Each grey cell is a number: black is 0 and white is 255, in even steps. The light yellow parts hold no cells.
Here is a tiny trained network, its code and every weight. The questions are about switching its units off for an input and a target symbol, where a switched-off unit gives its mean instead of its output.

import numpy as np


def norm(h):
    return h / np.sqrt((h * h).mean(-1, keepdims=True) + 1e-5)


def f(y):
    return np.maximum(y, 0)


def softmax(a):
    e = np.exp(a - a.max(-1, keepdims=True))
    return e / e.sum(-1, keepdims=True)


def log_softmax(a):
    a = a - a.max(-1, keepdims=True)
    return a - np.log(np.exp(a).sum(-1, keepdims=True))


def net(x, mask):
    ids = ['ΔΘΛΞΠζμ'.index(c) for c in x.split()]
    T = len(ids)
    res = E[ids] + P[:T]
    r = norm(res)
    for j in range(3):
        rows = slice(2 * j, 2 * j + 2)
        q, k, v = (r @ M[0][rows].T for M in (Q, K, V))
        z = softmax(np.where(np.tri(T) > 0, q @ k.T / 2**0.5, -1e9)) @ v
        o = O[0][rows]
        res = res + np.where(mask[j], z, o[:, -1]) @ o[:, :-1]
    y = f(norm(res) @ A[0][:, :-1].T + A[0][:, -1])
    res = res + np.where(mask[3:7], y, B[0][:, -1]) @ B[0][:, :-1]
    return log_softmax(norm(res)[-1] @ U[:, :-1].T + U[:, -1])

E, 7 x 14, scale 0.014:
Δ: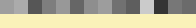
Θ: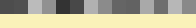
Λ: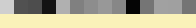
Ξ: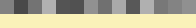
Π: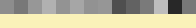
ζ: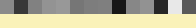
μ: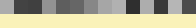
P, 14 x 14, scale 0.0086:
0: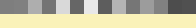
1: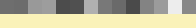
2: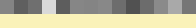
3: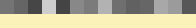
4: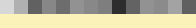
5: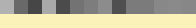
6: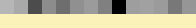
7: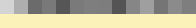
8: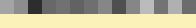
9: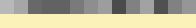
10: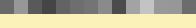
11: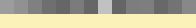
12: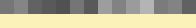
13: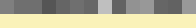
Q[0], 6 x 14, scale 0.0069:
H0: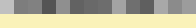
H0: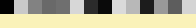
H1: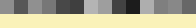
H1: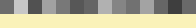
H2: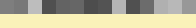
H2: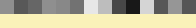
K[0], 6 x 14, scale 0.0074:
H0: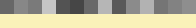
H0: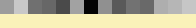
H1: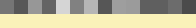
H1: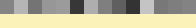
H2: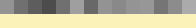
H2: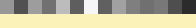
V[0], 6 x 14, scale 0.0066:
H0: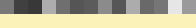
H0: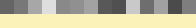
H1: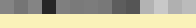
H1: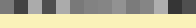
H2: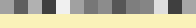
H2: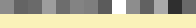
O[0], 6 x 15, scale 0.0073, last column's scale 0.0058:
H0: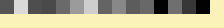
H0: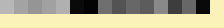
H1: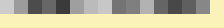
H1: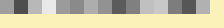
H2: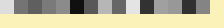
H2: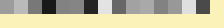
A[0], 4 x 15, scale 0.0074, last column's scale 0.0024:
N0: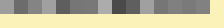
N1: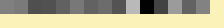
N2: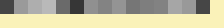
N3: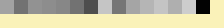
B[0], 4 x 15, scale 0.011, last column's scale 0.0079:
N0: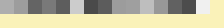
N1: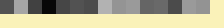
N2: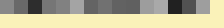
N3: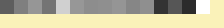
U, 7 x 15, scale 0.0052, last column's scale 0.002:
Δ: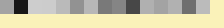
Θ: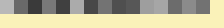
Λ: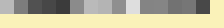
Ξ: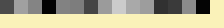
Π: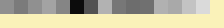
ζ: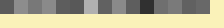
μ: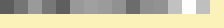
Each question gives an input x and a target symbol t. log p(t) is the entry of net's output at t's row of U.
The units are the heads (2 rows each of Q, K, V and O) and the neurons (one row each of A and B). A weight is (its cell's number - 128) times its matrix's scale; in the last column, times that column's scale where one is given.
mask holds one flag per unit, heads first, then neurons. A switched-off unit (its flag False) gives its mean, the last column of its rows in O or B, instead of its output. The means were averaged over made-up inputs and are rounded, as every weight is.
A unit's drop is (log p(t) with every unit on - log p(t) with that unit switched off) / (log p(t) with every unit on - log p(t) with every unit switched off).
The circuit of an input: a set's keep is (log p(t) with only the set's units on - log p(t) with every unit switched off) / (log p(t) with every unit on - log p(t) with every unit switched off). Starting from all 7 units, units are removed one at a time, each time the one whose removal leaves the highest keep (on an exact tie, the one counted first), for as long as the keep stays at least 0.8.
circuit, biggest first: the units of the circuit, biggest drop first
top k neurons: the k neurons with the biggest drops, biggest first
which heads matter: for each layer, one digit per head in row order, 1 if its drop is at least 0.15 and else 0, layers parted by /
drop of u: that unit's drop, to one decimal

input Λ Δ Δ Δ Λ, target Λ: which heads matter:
101
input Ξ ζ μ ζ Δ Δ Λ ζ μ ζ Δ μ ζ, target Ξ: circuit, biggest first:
[N3; H2]
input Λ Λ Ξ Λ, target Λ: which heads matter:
111
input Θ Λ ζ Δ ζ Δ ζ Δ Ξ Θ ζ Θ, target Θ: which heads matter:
100
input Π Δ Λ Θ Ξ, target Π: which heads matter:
101
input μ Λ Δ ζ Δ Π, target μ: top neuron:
[N3]
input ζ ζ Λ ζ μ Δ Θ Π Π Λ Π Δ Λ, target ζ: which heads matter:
101
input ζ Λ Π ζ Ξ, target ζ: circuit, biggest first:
[H0; H2]
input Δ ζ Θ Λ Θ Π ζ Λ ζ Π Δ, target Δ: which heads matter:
110
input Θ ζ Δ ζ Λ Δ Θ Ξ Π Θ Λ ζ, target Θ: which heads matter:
111
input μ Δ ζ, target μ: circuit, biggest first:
[H0; H2; N3]
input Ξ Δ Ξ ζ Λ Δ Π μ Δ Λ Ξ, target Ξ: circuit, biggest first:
[H2; N3]
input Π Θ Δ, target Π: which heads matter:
101
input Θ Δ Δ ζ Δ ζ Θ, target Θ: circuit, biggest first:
[H0; N2]
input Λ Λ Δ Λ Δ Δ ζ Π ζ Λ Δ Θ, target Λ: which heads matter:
001
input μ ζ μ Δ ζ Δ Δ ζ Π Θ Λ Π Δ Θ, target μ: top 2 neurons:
[N3; N0]
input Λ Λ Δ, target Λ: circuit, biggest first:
[H2]
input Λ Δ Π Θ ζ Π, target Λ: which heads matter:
011
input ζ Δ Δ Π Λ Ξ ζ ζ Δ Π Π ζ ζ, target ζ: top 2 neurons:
[N0; N3]
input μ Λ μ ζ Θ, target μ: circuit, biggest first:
[H2]
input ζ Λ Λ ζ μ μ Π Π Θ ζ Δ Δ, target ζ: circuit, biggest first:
[H2; H0]
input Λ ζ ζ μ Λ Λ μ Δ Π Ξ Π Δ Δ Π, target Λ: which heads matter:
111
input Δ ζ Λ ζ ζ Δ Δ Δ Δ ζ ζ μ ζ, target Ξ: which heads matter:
010
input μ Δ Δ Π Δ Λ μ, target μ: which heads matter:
101
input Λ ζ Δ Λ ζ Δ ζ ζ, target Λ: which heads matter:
001
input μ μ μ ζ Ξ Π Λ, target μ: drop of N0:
0.1
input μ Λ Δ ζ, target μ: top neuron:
[N3]
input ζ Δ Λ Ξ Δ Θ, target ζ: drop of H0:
0.6
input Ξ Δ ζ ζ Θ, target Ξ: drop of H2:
0.8
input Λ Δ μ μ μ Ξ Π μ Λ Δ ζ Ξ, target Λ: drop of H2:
0.5
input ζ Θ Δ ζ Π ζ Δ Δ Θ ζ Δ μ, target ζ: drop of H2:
0.6
